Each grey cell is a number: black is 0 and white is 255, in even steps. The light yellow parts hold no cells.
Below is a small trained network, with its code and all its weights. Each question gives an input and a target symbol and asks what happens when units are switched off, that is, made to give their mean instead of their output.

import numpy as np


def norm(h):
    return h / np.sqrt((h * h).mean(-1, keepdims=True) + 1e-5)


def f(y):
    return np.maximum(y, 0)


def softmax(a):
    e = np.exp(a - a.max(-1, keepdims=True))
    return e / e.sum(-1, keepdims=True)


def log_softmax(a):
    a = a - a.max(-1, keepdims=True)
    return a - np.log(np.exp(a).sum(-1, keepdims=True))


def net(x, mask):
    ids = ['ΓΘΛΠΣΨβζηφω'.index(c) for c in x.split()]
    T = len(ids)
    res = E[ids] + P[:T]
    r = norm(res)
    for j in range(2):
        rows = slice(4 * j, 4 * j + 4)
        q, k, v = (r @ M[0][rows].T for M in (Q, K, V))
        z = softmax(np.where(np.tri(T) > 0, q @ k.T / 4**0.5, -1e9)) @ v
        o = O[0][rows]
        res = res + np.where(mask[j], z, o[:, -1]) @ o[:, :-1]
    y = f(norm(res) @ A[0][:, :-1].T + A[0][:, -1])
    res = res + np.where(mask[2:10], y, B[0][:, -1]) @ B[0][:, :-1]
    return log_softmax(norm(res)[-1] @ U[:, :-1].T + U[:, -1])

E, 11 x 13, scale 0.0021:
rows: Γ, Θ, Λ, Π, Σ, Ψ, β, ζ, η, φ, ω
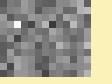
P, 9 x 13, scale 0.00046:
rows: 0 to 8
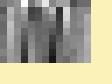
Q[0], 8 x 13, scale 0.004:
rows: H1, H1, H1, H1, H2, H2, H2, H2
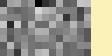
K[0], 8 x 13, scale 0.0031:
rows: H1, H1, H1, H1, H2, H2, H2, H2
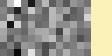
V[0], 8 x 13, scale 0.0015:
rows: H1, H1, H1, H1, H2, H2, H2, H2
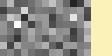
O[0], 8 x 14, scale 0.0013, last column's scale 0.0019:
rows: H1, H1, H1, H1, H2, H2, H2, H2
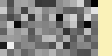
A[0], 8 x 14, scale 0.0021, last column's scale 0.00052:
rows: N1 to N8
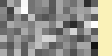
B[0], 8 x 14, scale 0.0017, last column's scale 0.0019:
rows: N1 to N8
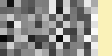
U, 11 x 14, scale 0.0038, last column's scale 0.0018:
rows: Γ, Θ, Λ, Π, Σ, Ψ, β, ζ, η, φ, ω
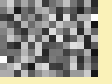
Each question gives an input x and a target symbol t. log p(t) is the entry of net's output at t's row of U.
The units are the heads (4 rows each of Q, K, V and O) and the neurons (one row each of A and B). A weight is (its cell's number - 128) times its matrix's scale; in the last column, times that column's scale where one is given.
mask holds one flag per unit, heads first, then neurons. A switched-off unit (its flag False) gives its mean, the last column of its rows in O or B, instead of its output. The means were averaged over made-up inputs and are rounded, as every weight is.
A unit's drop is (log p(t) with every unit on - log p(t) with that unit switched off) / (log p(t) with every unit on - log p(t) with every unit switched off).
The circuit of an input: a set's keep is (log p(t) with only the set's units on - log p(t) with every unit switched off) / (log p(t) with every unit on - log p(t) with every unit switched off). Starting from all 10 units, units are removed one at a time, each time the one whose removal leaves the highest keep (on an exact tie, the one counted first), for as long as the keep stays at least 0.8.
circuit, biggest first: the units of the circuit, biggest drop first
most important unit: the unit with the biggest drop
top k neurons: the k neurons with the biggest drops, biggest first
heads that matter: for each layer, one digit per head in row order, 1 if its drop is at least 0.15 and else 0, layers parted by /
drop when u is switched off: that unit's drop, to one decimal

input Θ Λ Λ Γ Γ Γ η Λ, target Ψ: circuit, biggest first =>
H2, N7
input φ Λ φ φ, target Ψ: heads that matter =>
10
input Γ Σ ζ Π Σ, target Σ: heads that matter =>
10
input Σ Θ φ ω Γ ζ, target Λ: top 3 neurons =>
N3, N7, N5
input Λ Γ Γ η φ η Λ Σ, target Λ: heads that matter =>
01
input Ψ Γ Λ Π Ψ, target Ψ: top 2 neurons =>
N2, N6
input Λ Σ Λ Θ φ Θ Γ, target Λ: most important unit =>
N1
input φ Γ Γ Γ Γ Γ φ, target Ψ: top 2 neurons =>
N8, N3
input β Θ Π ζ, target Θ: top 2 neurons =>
N4, N2
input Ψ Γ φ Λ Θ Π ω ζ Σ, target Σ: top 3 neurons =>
N4, N2, N1
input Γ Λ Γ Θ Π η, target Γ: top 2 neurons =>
N4, N5
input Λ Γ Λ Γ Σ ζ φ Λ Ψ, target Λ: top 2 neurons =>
N4, N5
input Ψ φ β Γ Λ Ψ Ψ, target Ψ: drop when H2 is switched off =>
-0.1
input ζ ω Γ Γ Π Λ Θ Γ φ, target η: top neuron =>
N4
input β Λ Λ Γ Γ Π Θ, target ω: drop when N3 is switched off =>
0.1
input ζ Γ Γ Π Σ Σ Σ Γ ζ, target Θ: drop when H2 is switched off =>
0.1
